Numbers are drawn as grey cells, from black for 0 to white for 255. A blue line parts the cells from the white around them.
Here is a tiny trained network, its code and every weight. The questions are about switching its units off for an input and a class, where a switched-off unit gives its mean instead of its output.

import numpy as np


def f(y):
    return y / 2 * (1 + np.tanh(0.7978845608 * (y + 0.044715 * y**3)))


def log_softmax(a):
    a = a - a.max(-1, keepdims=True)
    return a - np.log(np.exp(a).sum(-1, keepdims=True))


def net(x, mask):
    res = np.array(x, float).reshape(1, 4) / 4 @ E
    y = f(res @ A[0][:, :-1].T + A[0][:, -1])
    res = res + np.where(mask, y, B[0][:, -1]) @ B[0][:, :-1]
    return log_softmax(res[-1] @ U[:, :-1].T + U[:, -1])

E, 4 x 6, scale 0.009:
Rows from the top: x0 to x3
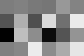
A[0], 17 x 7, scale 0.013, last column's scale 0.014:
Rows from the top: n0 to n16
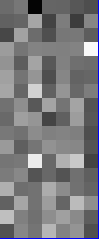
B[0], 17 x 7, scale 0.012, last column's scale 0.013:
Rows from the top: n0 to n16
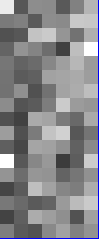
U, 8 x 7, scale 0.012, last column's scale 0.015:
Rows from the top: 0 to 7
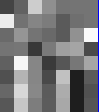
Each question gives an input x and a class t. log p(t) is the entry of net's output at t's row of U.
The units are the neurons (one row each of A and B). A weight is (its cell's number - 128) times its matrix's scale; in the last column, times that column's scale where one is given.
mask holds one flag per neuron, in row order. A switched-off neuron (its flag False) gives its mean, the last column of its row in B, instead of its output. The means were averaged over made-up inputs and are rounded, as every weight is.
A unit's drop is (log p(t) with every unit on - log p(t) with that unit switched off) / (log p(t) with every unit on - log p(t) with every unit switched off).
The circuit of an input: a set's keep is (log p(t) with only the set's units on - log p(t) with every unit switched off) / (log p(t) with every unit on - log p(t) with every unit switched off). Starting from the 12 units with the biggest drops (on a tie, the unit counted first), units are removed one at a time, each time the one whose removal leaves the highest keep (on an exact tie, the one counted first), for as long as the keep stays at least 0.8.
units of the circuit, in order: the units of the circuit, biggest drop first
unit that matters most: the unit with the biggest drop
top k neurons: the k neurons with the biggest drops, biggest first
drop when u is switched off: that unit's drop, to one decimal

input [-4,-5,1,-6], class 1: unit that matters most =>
n0
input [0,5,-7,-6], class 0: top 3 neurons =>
(n13 n11 n15)
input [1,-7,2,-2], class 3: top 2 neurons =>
(n1 n5)
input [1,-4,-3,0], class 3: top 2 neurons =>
(n6 n11)
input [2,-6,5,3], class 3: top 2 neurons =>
(n1 n6)
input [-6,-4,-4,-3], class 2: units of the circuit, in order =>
(n11 n3)
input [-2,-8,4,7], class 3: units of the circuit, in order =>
(n6 n1)
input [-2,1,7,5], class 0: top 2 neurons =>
(n8 n2)
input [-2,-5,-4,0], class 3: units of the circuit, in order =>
(n6 n11)
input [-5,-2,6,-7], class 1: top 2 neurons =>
(n0 n13)
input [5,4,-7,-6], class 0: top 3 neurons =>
(n13 n11 n15)
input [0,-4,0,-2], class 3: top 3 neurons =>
(n1 n11 n5)
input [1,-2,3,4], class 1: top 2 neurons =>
(n11 n13)
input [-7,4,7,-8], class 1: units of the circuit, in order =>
(n0)
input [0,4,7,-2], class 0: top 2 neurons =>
(n2 n8)
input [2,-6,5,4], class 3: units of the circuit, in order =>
(n1 n6)
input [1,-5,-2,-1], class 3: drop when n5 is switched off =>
0.2
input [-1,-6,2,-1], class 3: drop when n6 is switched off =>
0.1
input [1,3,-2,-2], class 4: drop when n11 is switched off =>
0.2
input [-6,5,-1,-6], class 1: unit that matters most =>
n0
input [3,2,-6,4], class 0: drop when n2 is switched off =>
0.0
